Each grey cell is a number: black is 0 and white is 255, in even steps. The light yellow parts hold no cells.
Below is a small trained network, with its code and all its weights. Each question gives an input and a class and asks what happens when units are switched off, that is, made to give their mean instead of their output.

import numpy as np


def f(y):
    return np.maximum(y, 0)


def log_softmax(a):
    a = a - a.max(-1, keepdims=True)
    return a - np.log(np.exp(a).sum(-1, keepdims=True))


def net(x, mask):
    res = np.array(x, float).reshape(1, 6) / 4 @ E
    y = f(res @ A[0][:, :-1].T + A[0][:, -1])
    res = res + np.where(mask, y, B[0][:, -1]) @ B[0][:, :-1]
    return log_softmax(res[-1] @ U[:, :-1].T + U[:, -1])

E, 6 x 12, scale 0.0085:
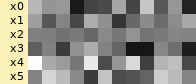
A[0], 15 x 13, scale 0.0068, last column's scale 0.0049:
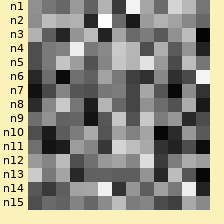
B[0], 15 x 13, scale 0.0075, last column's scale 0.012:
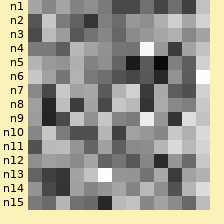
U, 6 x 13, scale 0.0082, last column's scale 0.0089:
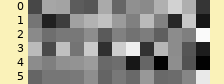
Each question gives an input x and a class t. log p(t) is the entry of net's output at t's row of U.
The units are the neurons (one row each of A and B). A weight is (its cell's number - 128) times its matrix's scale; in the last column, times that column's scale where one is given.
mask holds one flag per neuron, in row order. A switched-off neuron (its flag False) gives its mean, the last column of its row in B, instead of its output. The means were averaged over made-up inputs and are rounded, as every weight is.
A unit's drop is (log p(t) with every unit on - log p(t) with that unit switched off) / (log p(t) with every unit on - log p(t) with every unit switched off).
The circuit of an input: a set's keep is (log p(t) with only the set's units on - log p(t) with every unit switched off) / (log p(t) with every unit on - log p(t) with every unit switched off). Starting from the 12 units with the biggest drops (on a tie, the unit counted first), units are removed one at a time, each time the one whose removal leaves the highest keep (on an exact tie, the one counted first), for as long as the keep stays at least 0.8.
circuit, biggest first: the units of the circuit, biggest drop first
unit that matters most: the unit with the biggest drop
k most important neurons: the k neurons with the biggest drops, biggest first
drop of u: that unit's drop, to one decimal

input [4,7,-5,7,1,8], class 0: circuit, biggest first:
[n2]
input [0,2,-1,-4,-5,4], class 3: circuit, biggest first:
[n8; n7]
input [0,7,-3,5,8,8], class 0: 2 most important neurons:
[n7; n8]
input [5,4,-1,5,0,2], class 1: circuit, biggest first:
[n13; n9]
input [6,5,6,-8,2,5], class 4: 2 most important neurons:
[n12; n1]
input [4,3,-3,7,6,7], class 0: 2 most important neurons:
[n5; n2]
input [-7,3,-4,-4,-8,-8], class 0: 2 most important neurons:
[n10; n11]
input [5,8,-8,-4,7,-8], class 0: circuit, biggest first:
[n3; n11; n10]
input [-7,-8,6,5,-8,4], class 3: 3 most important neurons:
[n8; n7; n15]
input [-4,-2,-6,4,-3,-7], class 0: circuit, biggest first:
[n11; n10]
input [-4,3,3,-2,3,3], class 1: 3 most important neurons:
[n6; n14; n11]
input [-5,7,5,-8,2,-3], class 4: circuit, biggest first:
[n1; n5]
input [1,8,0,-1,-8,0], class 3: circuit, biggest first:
[n7; n8]
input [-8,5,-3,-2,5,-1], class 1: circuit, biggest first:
[n14]
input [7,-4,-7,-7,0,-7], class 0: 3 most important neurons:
[n11; n10; n6]
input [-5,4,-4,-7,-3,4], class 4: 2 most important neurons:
[n5; n1]
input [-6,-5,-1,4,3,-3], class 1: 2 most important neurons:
[n4; n5]
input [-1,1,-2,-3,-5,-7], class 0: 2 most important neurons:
[n10; n11]
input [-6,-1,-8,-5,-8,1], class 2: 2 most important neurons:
[n5; n14]
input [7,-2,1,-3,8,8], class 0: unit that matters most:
n7
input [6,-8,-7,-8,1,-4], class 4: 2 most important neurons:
[n5; n12]
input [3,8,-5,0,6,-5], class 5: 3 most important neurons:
[n7; n8; n15]
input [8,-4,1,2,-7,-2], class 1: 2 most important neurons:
[n9; n13]
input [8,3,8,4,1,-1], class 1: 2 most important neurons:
[n13; n9]
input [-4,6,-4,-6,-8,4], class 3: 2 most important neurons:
[n8; n7]
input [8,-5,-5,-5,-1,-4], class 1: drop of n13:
0.2
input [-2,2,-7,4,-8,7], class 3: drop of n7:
0.3
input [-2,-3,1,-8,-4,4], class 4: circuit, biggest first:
[n5]
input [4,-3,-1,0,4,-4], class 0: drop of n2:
-0.3
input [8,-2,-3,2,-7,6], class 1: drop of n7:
0.0
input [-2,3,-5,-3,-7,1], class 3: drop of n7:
0.3
